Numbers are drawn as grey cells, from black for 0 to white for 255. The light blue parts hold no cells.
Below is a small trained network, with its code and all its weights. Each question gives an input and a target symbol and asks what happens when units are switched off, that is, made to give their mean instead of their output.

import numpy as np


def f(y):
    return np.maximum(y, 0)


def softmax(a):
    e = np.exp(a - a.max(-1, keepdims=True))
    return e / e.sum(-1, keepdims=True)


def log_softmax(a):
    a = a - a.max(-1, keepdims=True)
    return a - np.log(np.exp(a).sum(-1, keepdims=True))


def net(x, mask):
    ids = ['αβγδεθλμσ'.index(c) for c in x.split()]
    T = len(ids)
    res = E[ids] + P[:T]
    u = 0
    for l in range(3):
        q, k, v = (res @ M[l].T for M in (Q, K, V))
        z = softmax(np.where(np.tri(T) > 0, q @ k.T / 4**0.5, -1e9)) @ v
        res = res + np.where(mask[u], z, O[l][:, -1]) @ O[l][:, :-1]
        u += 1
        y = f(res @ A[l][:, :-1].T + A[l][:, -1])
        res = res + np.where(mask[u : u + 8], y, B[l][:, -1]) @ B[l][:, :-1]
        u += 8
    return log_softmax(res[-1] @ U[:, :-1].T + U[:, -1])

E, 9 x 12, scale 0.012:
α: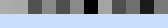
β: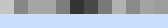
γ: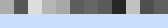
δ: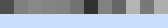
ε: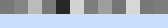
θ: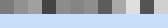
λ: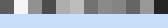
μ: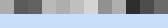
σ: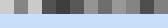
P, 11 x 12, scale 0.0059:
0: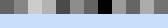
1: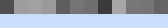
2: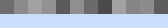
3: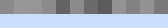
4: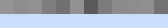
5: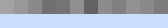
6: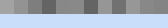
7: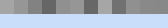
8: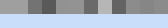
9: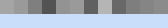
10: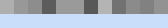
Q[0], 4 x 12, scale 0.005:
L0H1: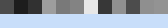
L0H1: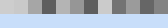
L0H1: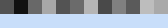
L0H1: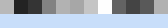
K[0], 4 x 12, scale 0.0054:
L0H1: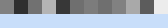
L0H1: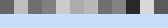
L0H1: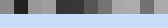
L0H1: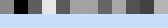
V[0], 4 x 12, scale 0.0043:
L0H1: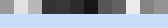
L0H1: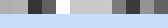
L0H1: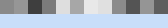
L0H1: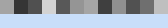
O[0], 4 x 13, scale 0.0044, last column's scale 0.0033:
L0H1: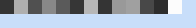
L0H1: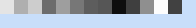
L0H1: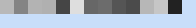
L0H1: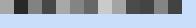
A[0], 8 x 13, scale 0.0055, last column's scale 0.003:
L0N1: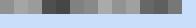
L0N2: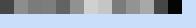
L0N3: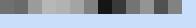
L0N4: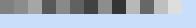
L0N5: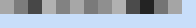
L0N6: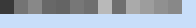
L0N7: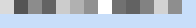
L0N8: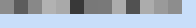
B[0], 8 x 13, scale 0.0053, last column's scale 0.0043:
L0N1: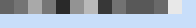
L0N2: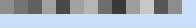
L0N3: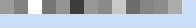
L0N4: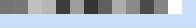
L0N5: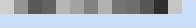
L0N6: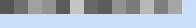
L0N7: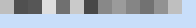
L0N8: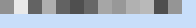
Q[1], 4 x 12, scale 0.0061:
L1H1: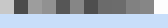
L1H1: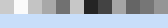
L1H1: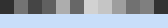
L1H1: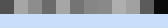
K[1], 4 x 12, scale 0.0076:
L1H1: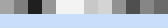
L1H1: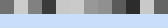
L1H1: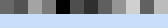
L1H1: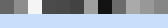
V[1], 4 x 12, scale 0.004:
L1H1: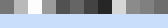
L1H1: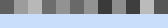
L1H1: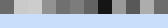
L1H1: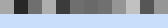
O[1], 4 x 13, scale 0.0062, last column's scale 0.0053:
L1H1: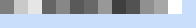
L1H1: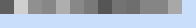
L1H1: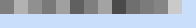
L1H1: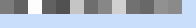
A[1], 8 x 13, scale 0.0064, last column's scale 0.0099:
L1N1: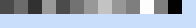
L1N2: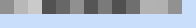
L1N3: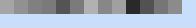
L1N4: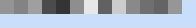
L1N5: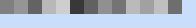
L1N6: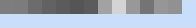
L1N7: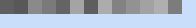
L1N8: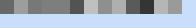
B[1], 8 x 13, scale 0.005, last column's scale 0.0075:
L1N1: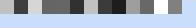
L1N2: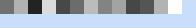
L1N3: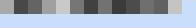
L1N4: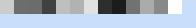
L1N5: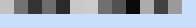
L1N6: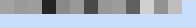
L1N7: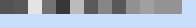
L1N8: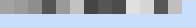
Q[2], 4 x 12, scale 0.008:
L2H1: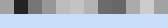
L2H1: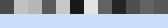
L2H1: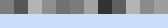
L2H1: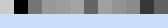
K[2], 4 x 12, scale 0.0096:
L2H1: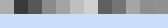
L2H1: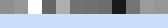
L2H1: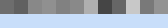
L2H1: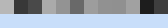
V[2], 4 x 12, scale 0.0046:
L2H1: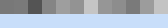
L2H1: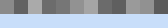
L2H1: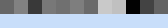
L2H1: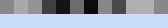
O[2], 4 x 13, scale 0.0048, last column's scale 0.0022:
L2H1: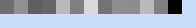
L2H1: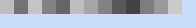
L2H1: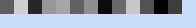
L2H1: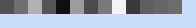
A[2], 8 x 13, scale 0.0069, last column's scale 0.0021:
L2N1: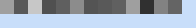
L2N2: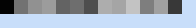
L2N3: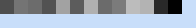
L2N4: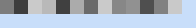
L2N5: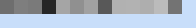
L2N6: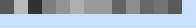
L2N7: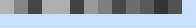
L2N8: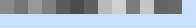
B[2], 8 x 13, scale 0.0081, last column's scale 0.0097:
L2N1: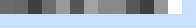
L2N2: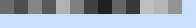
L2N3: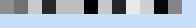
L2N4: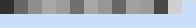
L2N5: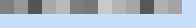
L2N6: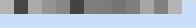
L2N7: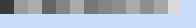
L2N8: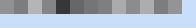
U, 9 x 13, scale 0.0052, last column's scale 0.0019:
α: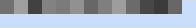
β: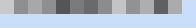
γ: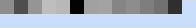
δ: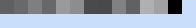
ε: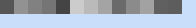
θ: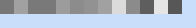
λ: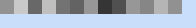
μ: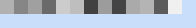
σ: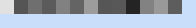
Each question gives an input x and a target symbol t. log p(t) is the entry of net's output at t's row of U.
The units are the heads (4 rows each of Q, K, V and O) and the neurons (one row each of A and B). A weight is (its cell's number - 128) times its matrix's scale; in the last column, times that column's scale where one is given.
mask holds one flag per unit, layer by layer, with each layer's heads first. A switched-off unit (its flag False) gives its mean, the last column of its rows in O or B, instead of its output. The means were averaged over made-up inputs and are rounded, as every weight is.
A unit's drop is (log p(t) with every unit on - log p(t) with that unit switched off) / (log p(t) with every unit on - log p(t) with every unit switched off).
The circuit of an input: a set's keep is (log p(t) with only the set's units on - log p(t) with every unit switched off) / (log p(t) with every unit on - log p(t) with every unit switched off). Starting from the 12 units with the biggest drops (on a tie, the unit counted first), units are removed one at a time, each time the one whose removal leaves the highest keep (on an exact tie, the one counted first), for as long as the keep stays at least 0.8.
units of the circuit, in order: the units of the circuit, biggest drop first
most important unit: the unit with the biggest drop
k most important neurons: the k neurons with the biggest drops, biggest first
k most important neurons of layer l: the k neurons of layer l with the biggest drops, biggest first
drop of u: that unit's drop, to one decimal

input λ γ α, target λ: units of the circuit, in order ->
(L1H1; L0H1; L1N2)
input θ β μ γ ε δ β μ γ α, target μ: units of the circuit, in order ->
(L0H1; L0N7; L2H1)
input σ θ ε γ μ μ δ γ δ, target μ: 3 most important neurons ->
(L0N7; L2N3; L0N5)
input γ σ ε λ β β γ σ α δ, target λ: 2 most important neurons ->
(L1N2; L0N4)
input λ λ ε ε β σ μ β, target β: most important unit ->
L0H1
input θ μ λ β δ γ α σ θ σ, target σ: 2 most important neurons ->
(L0N5; L1N4)
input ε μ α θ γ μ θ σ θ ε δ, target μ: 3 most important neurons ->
(L0N7; L0N5; L2N3)
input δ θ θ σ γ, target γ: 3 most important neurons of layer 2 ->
(L2N4; L2N1; L2N7)
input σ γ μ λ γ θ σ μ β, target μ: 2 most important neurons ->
(L0N7; L0N5)
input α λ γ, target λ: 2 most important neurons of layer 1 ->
(L1N2; L1N5)
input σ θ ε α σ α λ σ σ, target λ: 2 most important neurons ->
(L1N2; L0N3)
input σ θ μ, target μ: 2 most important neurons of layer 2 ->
(L2N1; L2N7)
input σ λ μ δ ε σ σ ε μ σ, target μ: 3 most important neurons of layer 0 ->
(L0N7; L0N5; L0N4)
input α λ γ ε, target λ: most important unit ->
L1H1
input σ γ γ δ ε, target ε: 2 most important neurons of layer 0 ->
(L0N2; L0N6)
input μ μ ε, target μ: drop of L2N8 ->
0.0
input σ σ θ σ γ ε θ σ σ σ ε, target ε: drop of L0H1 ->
0.1
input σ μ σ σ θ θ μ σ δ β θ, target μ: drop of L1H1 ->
1.6
